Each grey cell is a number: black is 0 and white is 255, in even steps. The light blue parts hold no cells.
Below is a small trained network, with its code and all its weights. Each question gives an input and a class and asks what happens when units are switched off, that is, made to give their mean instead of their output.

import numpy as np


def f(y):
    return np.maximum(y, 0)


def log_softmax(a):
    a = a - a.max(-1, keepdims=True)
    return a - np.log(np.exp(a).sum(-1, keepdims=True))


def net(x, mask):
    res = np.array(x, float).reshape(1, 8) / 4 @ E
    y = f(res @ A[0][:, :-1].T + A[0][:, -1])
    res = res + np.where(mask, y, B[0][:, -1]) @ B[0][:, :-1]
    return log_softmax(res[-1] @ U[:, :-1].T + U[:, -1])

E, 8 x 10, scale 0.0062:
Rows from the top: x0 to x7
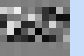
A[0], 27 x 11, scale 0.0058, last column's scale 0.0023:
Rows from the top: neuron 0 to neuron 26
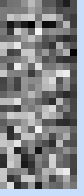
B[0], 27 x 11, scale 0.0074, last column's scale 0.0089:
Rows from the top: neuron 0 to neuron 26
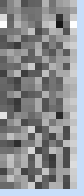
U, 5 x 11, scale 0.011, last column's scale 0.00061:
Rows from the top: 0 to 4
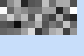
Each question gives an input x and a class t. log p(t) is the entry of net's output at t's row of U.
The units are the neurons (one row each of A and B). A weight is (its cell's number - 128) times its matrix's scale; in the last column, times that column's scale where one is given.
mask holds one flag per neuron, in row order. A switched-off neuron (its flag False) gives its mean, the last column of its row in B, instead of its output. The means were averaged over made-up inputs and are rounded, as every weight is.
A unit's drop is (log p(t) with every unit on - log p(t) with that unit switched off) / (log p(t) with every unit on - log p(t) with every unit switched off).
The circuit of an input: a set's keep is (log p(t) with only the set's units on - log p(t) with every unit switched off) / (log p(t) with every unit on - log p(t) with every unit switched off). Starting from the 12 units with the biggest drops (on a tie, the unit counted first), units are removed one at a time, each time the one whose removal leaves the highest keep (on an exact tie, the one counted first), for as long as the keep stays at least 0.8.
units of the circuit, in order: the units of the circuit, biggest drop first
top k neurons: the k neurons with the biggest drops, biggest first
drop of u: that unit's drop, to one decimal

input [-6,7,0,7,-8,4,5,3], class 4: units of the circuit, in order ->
(neuron 9; neuron 18)
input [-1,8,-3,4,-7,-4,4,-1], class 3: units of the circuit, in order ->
(neuron 20; neuron 6)
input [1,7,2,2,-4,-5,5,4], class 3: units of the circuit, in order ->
(neuron 20; neuron 6)
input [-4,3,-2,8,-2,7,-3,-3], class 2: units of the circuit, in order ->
(neuron 23)
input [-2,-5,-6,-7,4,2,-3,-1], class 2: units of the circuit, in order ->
(neuron 25; neuron 19)
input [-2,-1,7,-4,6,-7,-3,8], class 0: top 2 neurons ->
(neuron 3; neuron 17)
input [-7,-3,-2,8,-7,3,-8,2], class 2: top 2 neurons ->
(neuron 22; neuron 23)
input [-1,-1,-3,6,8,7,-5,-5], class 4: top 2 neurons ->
(neuron 21; neuron 26)
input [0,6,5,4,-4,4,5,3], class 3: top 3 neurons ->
(neuron 20; neuron 14; neuron 6)
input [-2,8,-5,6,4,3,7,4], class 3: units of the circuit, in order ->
(neuron 20; neuron 14)
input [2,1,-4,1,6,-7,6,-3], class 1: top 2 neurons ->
(neuron 16; neuron 2)
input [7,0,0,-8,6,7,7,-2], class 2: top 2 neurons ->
(neuron 25; neuron 19)
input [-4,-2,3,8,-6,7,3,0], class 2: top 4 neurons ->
(neuron 23; neuron 22; neuron 16; neuron 2)
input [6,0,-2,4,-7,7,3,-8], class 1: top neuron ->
(neuron 3)
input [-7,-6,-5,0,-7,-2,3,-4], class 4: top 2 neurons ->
(neuron 18; neuron 4)
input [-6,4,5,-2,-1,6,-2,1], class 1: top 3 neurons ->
(neuron 3; neuron 10; neuron 24)
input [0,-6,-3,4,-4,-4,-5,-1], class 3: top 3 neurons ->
(neuron 3; neuron 11; neuron 15)
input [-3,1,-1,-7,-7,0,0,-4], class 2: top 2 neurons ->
(neuron 25; neuron 19)
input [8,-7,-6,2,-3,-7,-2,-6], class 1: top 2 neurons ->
(neuron 2; neuron 16)
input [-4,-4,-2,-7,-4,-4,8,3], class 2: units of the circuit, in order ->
(neuron 25)
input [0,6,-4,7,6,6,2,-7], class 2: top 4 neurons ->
(neuron 23; neuron 22; neuron 16; neuron 2)
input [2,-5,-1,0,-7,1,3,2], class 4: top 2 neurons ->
(neuron 18; neuron 4)
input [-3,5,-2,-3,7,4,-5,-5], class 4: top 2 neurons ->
(neuron 21; neuron 26)
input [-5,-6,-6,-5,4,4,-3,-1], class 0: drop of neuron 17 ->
-0.1
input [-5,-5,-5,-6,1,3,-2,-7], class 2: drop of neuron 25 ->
0.4
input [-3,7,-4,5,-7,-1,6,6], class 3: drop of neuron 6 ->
0.4
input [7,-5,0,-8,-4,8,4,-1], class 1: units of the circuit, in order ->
(neuron 3)
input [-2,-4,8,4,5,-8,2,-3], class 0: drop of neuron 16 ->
0.0
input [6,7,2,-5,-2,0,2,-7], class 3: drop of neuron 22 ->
0.1
